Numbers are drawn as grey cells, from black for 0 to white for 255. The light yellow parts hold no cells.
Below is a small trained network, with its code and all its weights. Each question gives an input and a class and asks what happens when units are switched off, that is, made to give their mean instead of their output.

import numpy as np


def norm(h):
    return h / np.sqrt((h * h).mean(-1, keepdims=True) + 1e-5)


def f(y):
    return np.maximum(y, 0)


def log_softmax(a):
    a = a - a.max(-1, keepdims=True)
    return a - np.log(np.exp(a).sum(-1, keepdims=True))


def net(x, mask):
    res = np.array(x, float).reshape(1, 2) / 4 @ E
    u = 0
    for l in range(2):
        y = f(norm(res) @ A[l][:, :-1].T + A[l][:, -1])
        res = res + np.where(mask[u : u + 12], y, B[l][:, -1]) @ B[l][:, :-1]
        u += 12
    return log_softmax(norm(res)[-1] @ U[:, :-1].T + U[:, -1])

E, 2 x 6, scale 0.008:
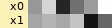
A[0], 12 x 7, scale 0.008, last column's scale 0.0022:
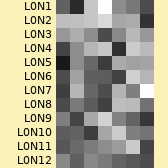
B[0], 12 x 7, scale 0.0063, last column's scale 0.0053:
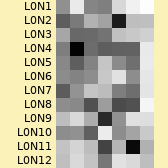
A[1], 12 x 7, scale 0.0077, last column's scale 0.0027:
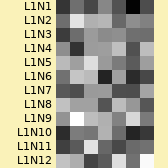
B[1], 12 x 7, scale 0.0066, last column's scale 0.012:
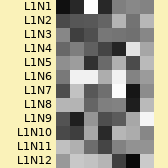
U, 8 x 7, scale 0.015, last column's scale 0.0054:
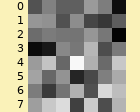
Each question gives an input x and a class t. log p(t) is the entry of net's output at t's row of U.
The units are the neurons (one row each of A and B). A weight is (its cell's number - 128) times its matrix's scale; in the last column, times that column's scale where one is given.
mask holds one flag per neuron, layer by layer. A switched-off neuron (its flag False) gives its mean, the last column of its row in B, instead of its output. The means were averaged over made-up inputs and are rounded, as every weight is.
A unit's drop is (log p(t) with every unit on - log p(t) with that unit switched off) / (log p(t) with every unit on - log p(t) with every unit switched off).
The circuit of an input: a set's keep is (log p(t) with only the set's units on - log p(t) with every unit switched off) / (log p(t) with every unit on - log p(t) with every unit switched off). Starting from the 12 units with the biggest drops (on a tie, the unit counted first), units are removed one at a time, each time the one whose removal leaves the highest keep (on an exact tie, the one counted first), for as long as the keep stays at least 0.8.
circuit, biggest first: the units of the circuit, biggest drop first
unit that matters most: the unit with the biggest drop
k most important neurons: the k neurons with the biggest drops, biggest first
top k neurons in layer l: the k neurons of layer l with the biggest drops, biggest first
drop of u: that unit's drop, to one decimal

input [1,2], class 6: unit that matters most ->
L1N12
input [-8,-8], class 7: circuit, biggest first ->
L1N9; L0N4
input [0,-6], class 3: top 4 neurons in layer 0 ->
L0N9; L0N1; L0N12; L0N8
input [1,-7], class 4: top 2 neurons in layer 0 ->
L0N10; L0N4
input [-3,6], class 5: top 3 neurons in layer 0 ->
L0N11; L0N4; L0N1
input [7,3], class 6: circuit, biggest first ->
L0N2; L1N9
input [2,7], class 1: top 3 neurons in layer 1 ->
L1N7; L1N9; L1N4
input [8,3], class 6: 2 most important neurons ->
L0N2; L1N9
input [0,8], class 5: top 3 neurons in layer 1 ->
L1N12; L1N8; L1N11
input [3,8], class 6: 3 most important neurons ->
L1N12; L1N8; L0N2
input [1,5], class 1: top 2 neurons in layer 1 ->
L1N9; L1N7
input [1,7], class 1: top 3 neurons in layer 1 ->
L1N7; L1N9; L1N4
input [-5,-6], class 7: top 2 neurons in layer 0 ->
L0N4; L0N2
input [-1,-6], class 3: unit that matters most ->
L0N1
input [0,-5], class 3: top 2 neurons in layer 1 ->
L1N10; L1N1
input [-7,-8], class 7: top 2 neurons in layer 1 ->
L1N9; L1N2
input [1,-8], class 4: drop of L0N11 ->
0.1
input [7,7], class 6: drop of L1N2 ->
0.0
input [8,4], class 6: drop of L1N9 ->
0.2
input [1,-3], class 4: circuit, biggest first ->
L0N10
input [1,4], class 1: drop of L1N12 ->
0.1
